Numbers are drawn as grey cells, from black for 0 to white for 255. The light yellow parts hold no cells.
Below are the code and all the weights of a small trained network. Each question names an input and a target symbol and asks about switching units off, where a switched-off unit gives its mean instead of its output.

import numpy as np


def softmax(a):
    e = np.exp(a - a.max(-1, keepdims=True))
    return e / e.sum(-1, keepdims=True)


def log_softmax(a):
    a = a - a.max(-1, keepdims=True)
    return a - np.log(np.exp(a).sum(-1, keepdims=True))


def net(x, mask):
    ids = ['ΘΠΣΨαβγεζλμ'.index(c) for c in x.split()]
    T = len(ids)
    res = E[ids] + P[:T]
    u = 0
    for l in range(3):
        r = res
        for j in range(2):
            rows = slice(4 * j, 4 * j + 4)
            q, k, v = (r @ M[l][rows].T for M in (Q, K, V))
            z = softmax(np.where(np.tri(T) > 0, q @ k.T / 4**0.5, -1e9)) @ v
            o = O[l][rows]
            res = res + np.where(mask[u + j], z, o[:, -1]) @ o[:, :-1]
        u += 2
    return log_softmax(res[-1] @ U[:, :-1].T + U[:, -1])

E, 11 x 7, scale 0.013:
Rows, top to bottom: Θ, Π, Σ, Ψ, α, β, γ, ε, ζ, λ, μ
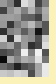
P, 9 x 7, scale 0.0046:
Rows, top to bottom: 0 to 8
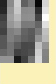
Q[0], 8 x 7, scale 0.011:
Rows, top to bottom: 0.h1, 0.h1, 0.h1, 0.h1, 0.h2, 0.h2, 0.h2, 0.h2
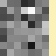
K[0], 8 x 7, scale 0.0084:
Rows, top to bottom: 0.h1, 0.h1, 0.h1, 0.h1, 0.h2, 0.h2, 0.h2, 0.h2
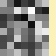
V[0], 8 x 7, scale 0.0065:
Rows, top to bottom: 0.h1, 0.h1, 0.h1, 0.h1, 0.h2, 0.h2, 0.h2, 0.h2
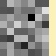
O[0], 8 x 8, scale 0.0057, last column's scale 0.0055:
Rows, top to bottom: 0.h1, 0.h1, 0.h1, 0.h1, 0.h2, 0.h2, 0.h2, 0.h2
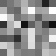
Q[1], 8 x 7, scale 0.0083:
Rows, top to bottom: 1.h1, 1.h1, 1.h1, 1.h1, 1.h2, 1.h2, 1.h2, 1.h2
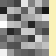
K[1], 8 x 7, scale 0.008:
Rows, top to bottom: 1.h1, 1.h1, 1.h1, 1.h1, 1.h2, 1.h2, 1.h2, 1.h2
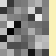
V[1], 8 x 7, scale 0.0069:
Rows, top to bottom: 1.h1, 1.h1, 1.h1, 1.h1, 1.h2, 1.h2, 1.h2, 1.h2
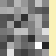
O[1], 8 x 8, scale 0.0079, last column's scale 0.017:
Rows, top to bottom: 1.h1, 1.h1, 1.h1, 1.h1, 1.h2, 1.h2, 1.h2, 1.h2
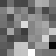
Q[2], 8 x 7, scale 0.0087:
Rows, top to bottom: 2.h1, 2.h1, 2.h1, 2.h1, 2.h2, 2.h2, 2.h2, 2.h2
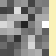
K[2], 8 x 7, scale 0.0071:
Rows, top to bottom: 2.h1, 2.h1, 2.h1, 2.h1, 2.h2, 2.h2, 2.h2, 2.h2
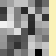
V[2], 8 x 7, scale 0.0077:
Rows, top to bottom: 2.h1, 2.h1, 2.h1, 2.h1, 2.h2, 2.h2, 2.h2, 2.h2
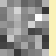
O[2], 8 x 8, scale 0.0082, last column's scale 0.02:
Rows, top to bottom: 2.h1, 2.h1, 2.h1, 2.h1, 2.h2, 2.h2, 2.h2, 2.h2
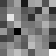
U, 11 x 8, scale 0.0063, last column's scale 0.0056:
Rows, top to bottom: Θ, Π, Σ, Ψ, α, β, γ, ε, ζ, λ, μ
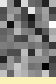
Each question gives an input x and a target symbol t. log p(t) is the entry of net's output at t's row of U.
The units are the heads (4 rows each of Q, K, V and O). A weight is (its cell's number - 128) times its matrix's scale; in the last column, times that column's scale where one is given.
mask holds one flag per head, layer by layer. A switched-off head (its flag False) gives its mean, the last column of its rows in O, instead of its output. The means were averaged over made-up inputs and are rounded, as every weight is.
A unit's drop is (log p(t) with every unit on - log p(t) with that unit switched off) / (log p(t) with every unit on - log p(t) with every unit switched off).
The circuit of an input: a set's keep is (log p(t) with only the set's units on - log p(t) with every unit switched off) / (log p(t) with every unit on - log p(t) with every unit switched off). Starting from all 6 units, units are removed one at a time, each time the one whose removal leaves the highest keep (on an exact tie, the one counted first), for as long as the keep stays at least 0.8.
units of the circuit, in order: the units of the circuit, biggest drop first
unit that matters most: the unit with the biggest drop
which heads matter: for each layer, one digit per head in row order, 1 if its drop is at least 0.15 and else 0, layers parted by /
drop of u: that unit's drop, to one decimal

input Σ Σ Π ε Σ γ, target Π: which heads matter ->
10 / 01 / 01
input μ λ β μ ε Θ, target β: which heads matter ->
00 / 11 / 10
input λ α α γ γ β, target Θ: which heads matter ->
10 / 11 / 01
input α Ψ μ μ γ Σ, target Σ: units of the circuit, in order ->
[2.h1]
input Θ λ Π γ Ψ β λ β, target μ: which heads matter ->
10 / 10 / 01
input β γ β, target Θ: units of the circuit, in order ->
[2.h2, 1.h1, 0.h1]
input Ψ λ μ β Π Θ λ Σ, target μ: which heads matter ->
10 / 10 / 01
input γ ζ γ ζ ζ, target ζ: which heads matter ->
01 / 11 / 11
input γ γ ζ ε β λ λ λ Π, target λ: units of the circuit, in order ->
[2.h2, 0.h1, 2.h1]
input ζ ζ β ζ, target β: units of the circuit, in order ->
[1.h2, 2.h1, 1.h1]
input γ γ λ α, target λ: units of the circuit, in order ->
[2.h2, 0.h1, 2.h1]
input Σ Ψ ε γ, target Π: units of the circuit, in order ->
[2.h2, 0.h1]
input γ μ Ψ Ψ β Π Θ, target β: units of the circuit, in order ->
[0.h1, 2.h2, 1.h1]
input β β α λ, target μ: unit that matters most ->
0.h1
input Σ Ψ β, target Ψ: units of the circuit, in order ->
[1.h2, 0.h2]
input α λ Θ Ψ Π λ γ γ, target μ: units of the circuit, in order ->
[2.h2, 0.h1]
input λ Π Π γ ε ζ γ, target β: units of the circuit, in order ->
[2.h2, 2.h1]
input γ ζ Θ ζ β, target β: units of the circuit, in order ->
[2.h2, 0.h1, 1.h2]
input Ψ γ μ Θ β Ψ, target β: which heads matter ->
10 / 10 / 11
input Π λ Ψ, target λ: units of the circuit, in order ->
[0.h1, 2.h2, 2.h1]
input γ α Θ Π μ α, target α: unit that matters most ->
2.h1
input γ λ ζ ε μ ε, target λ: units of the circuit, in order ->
[0.h1, 2.h2, 0.h2]
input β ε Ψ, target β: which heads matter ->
00 / 00 / 11
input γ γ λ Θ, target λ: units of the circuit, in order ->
[0.h1, 2.h2, 2.h1]
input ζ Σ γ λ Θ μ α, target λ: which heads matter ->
10 / 00 / 11
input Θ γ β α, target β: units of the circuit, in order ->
[1.h2, 2.h1, 0.h1]
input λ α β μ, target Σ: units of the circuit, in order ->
[2.h1, 1.h1]
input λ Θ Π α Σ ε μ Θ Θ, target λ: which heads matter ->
10 / 00 / 01
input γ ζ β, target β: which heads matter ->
00 / 01 / 01
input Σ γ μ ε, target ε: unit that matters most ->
1.h2
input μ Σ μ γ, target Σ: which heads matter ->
00 / 00 / 10
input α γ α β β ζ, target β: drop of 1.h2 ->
0.2
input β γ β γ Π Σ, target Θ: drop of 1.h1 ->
0.2
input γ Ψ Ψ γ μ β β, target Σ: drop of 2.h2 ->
0.0
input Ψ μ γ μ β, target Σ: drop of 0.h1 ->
0.2
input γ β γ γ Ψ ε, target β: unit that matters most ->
0.h1
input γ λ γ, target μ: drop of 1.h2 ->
-0.1
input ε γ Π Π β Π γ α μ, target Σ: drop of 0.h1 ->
0.1
